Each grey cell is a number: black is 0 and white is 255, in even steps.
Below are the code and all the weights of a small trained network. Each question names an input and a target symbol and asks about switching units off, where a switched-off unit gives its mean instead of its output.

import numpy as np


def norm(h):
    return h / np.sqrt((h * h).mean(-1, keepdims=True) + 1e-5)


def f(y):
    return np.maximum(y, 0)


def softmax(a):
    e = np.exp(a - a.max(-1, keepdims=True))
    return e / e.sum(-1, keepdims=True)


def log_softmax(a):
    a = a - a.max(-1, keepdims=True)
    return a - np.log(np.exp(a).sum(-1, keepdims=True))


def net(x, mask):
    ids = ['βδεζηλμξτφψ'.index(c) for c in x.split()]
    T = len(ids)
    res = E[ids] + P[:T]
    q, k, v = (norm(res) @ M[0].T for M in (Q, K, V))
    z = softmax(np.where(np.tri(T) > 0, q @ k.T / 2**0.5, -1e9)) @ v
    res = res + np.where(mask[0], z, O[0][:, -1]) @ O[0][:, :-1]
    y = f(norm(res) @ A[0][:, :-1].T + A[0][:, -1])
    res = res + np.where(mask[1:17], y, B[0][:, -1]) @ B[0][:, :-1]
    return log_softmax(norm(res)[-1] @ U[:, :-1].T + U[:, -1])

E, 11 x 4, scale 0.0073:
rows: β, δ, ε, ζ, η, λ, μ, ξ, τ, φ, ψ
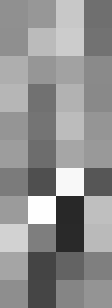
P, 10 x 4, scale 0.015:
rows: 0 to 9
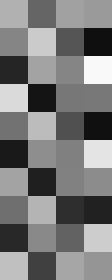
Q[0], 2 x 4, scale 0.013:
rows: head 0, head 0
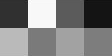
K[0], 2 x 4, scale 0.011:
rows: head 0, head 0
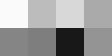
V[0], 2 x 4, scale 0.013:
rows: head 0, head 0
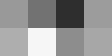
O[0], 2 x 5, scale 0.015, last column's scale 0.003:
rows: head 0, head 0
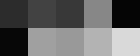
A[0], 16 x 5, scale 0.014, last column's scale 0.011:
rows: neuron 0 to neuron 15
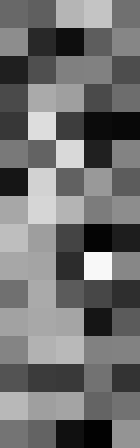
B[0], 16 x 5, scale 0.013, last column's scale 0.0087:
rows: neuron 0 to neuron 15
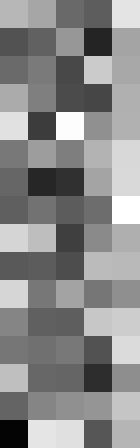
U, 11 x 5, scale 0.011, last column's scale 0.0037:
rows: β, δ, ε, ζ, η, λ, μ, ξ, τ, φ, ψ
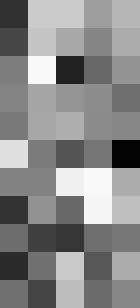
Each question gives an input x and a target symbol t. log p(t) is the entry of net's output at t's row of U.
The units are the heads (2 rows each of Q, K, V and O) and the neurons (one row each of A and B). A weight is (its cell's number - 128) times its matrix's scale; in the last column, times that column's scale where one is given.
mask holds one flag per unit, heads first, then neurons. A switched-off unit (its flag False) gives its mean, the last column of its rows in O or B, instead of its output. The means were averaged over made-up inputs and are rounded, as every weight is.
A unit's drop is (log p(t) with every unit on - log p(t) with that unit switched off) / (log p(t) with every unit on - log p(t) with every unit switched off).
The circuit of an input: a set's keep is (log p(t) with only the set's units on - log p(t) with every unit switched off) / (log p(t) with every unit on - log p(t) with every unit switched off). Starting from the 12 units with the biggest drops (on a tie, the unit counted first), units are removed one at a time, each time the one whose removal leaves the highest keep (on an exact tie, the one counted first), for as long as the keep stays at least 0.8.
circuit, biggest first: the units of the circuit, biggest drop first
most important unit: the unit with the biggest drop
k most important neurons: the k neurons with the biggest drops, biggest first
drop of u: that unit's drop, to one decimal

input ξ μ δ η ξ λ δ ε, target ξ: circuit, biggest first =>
(head 0)
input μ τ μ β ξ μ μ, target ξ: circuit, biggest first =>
(head 0; neuron 2)
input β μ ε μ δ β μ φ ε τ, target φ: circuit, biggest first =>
(head 0; neuron 1; neuron 15)
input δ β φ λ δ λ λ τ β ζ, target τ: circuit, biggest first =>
(head 0; neuron 13)
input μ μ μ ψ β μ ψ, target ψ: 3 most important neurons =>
(neuron 1; neuron 8; neuron 0)
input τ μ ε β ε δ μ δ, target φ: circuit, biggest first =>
(head 0; neuron 15; neuron 4)
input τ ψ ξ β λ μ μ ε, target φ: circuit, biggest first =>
(head 0; neuron 15; neuron 4)
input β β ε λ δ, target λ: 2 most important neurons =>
(neuron 4; neuron 3)
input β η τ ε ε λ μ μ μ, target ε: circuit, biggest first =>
(head 0; neuron 0)
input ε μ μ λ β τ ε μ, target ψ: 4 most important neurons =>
(neuron 4; neuron 3; neuron 6; neuron 15)
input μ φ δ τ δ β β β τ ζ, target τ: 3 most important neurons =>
(neuron 2; neuron 15; neuron 4)
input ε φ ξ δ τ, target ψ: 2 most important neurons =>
(neuron 4; neuron 6)
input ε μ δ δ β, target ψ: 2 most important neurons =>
(neuron 4; neuron 3)
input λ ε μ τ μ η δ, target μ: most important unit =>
neuron 6
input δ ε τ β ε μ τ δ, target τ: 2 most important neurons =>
(neuron 6; neuron 3)
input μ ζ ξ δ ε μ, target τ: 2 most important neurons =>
(neuron 15; neuron 6)
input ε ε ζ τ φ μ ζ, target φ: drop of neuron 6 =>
0.1
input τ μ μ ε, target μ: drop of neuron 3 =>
0.2
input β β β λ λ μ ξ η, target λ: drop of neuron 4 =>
0.6
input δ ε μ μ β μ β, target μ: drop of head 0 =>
0.2
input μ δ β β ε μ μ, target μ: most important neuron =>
(neuron 5)
